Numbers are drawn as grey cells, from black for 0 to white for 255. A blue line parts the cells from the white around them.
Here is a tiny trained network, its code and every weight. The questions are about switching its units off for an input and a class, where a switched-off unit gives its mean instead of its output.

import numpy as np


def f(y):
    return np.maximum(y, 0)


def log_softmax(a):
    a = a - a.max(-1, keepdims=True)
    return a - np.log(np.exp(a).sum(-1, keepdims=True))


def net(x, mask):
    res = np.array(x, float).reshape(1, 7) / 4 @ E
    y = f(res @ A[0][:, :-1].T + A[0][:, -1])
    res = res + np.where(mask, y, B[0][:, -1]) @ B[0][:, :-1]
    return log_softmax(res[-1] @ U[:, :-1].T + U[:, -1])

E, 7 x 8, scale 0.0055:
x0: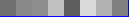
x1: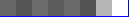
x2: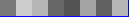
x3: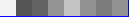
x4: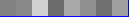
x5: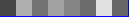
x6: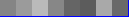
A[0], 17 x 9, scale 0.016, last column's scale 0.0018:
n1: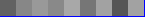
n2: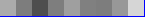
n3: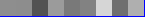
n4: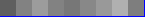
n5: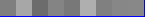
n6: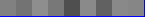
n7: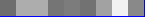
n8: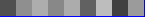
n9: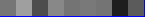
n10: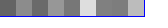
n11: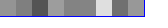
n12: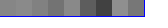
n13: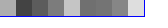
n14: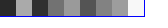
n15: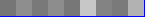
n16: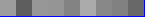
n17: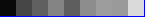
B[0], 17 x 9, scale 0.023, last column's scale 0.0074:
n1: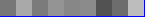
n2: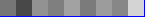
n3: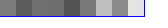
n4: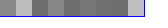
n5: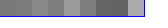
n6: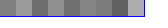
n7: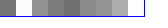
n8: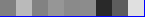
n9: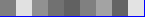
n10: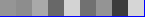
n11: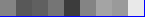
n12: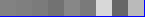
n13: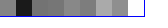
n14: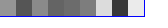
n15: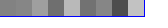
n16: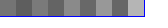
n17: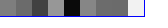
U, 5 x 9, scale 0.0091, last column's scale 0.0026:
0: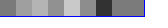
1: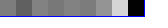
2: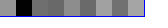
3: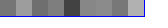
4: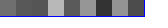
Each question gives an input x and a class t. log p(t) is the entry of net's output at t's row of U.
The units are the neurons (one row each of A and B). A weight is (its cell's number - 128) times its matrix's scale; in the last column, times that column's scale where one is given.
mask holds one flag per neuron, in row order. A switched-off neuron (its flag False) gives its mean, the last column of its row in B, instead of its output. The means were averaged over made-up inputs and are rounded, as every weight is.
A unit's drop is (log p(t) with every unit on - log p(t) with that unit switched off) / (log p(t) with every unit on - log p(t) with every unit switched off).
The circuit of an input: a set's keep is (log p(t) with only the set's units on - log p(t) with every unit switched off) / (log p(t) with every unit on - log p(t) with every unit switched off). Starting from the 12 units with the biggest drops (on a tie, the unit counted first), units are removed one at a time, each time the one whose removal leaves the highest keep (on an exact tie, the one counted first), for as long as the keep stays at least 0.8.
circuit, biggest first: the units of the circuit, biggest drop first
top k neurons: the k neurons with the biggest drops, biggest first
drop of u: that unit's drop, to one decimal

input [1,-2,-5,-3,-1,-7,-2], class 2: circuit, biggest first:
n7
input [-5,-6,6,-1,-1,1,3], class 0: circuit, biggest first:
n17; n11
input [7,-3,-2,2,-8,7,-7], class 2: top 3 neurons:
n7; n10; n3
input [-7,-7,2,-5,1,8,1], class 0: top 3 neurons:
n8; n17; n11
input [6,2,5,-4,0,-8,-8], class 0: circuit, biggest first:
n10; n11; n3
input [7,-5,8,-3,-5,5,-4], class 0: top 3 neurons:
n10; n15; n5
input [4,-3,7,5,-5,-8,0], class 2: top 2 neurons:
n7; n8
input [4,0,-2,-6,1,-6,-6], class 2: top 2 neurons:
n7; n9
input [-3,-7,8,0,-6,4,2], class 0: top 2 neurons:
n17; n11
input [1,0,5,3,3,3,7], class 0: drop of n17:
0.3
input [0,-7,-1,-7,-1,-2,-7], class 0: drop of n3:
0.2
